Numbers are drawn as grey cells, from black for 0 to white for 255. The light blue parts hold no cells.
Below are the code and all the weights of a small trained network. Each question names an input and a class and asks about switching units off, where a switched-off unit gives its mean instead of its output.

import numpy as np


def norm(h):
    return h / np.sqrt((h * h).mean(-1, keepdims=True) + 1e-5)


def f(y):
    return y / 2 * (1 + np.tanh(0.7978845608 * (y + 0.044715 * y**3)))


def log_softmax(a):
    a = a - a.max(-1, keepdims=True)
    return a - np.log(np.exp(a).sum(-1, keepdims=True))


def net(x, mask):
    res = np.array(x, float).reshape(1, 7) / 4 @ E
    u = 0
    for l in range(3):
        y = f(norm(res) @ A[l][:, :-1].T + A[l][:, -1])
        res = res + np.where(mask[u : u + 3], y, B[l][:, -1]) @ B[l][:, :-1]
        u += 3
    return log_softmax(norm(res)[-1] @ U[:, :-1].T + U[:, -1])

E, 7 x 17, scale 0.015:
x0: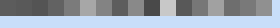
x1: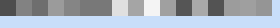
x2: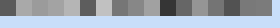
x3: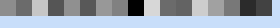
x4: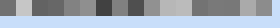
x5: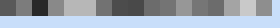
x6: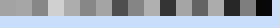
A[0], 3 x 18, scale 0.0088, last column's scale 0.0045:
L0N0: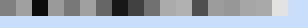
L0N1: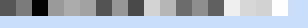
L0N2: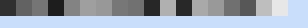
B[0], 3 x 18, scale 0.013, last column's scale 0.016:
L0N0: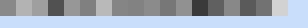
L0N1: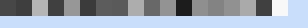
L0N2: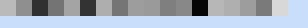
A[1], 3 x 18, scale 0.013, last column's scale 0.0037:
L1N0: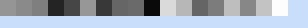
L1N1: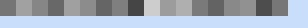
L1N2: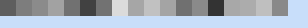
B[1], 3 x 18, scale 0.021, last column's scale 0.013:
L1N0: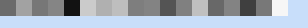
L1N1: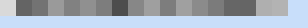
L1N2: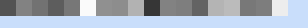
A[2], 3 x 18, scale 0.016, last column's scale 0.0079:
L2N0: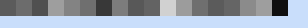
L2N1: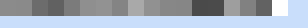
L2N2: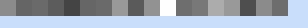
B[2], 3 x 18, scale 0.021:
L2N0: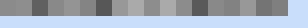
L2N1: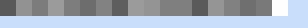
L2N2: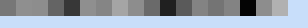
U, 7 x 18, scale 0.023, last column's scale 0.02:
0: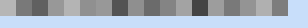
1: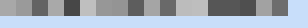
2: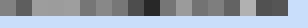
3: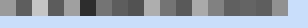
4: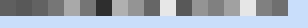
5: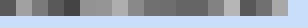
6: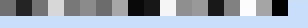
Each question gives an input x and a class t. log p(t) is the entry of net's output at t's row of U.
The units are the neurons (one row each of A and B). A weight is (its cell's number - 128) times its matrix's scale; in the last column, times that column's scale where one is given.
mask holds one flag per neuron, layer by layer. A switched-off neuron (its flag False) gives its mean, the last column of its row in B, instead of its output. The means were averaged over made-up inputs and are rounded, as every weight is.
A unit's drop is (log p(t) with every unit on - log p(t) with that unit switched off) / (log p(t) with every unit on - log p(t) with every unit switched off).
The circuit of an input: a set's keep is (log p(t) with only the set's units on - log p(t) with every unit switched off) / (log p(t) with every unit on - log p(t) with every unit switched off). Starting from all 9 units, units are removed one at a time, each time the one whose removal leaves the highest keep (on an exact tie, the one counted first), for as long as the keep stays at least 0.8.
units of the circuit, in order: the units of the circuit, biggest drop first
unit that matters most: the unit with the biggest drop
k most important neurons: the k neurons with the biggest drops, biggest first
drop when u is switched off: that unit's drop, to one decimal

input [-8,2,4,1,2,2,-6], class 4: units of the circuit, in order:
(L1N0; L2N2)
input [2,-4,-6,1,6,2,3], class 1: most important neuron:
(L1N1)
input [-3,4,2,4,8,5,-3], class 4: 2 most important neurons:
(L0N1; L1N0)
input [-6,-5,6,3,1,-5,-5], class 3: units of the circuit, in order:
(L1N2; L1N0)
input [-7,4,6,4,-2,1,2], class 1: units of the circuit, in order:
(L0N1; L1N1)
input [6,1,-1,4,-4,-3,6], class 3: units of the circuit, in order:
(L1N2; L1N0)
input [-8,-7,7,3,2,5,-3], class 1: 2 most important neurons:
(L0N1; L0N2)
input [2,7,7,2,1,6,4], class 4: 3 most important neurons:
(L1N0; L0N1; L2N2)
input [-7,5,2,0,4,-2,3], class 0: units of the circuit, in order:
(L1N1; L1N0)
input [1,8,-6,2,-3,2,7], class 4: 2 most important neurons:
(L1N0; L2N2)
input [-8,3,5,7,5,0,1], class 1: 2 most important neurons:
(L0N1; L1N1)
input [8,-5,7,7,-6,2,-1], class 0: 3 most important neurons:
(L0N2; L0N1; L1N0)
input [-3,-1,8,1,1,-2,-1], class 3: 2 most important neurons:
(L1N0; L1N2)
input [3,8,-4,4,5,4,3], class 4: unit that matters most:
L0N1
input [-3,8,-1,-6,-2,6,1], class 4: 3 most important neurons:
(L0N1; L1N0; L2N2)
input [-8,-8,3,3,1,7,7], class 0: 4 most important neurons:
(L1N0; L0N1; L2N2; L1N1)
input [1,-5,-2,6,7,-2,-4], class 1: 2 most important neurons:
(L0N1; L1N0)
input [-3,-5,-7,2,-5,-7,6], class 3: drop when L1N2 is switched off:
0.5
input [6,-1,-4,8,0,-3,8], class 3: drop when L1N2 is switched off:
0.3
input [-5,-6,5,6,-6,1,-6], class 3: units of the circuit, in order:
(L1N2)
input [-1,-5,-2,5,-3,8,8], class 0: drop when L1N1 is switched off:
0.1
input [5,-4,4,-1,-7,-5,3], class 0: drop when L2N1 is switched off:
0.0
